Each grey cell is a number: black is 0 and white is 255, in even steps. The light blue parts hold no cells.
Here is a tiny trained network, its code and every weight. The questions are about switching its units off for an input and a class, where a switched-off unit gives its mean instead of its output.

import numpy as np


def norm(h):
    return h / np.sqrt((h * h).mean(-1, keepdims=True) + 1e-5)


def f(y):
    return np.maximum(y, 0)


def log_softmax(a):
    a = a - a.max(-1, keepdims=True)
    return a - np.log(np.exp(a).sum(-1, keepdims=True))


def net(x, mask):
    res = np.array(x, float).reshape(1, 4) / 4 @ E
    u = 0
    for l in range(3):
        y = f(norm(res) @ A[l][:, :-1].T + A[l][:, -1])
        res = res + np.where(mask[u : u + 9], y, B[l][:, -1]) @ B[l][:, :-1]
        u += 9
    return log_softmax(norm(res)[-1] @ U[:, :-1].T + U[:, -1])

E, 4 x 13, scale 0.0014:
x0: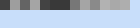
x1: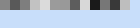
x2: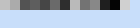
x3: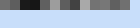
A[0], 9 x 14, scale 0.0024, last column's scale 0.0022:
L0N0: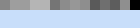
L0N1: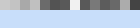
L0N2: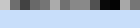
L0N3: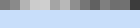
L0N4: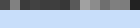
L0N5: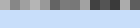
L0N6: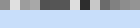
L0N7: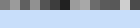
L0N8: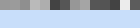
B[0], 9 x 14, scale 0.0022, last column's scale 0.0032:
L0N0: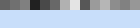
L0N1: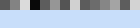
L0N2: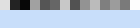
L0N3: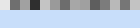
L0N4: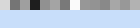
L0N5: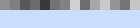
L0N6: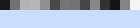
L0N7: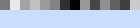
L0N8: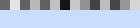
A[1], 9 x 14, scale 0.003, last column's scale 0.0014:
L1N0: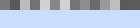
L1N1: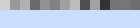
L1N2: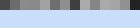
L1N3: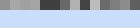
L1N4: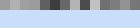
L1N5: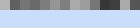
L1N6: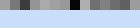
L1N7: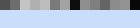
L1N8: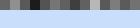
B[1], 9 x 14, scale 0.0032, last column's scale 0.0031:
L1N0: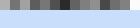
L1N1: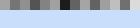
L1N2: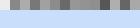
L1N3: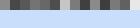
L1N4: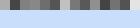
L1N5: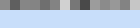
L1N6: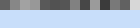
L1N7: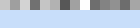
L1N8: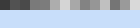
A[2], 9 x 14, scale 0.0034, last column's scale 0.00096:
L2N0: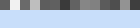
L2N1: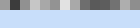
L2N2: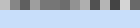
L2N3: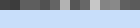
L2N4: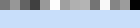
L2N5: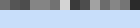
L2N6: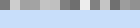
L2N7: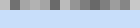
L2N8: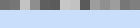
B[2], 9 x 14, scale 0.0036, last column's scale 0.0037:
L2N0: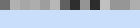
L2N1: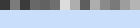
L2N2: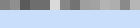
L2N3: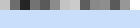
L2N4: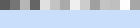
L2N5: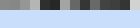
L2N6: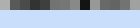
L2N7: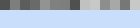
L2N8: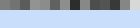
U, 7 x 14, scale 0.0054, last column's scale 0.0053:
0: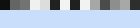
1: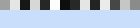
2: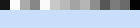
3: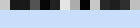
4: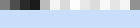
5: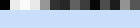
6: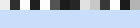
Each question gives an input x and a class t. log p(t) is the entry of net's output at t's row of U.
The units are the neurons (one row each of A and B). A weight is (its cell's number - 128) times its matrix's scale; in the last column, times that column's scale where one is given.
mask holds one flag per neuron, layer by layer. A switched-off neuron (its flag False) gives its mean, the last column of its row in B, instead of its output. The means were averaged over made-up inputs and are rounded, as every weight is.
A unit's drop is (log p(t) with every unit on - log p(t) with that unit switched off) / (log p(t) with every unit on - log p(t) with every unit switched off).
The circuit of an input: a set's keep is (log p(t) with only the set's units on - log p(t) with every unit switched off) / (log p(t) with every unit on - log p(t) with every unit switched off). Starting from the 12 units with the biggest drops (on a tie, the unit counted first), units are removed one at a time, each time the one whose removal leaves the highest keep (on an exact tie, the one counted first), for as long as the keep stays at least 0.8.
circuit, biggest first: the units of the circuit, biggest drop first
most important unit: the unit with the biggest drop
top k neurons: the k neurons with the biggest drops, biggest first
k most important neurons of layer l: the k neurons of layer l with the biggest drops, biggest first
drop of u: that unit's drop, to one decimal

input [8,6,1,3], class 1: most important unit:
L0N7
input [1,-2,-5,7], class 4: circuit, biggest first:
(L2N4; L1N8)
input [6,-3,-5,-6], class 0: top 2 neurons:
(L1N7; L0N5)
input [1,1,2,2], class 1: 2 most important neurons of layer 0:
(L0N7; L0N8)
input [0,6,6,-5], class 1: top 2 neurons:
(L0N8; L0N7)
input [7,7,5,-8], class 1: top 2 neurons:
(L0N8; L2N2)
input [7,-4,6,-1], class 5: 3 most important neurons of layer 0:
(L0N7; L0N2; L0N6)
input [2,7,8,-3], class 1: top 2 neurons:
(L0N8; L0N7)
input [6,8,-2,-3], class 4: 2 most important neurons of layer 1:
(L1N0; L1N6)
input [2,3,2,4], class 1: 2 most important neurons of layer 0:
(L0N7; L0N8)
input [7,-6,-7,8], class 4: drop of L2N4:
0.1
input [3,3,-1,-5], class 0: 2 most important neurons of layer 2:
(L2N8; L2N3)
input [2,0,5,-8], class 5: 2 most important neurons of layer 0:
(L0N8; L0N7)
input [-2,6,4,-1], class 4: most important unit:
L0N8
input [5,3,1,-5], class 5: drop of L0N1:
0.2
